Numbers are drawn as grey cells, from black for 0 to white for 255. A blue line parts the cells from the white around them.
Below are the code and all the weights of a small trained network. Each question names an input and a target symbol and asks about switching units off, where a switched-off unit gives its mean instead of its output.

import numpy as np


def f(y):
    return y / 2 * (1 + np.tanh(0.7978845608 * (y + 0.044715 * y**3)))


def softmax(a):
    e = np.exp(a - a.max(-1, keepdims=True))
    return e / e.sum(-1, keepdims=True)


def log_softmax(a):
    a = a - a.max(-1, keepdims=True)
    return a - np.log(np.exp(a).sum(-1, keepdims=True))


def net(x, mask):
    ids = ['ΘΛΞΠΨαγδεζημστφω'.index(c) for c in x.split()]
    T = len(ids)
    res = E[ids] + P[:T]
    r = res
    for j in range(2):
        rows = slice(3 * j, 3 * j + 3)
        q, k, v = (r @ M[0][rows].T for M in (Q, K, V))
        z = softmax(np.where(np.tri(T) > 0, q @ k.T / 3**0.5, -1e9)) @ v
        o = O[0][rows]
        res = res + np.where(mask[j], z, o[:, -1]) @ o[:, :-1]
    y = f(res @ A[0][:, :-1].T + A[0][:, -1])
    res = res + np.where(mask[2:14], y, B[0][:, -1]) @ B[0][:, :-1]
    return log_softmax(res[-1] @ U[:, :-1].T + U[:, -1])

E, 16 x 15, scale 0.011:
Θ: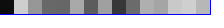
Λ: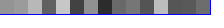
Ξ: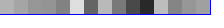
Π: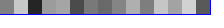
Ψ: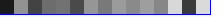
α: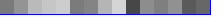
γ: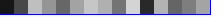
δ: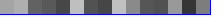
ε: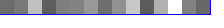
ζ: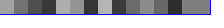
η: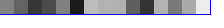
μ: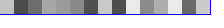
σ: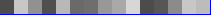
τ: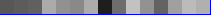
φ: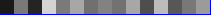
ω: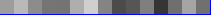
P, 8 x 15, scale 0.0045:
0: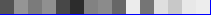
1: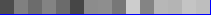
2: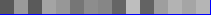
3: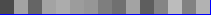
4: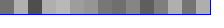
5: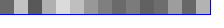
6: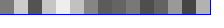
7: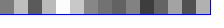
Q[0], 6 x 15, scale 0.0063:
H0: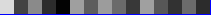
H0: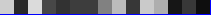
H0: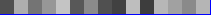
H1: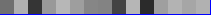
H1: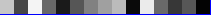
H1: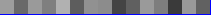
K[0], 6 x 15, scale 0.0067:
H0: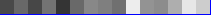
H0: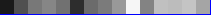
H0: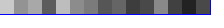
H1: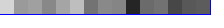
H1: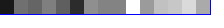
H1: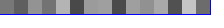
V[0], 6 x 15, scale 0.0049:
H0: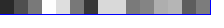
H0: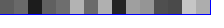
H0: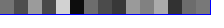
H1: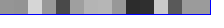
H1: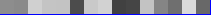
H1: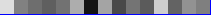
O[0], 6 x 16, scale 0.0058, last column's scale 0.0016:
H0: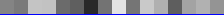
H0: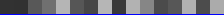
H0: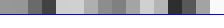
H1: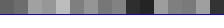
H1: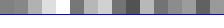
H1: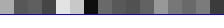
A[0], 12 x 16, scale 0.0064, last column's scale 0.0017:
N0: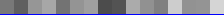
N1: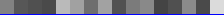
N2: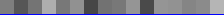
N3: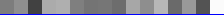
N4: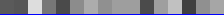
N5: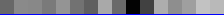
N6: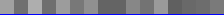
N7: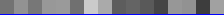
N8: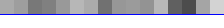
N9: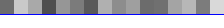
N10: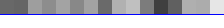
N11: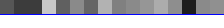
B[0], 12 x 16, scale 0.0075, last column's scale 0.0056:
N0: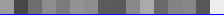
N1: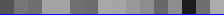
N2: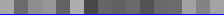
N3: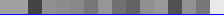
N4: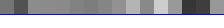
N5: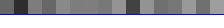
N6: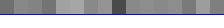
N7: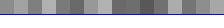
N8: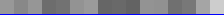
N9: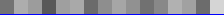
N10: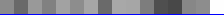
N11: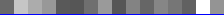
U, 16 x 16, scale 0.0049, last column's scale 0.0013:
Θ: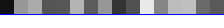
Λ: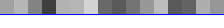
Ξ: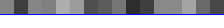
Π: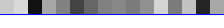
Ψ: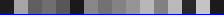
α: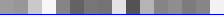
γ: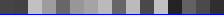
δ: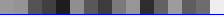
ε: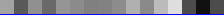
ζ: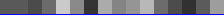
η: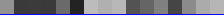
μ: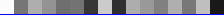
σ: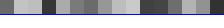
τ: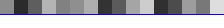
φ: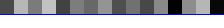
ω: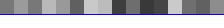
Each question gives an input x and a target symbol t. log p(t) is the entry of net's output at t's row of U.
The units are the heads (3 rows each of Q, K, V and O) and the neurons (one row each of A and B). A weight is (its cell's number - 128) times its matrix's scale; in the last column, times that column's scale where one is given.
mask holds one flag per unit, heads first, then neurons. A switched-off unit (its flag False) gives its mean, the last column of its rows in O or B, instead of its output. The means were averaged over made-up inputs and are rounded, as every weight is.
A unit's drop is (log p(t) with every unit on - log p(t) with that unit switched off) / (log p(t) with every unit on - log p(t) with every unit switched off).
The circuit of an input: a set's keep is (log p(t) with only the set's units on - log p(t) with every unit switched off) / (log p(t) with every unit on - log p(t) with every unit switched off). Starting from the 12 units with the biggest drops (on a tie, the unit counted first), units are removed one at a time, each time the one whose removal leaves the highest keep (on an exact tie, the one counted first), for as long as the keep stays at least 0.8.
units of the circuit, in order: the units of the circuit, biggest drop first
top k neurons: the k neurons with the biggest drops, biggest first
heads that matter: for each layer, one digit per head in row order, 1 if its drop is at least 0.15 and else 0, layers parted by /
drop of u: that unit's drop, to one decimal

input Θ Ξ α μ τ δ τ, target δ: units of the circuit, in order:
(H1, H0)
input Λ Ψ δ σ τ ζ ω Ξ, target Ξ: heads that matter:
01
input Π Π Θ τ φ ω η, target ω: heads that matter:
11
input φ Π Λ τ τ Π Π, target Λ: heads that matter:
10
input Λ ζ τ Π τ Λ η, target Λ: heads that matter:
10
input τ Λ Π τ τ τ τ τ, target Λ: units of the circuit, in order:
(H0)
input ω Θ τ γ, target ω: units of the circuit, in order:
(H0, N7)
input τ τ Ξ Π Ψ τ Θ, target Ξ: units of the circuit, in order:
(H1, N5)
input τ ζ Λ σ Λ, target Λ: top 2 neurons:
(N8, N6)
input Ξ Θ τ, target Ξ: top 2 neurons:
(N2, N5)
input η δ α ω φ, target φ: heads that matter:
00
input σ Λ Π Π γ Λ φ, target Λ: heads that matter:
10
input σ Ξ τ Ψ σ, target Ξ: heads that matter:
11
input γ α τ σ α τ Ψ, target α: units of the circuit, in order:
(H0)
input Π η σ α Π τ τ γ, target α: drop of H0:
0.9
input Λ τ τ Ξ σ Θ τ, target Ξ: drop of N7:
0.0
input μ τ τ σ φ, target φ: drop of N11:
0.4
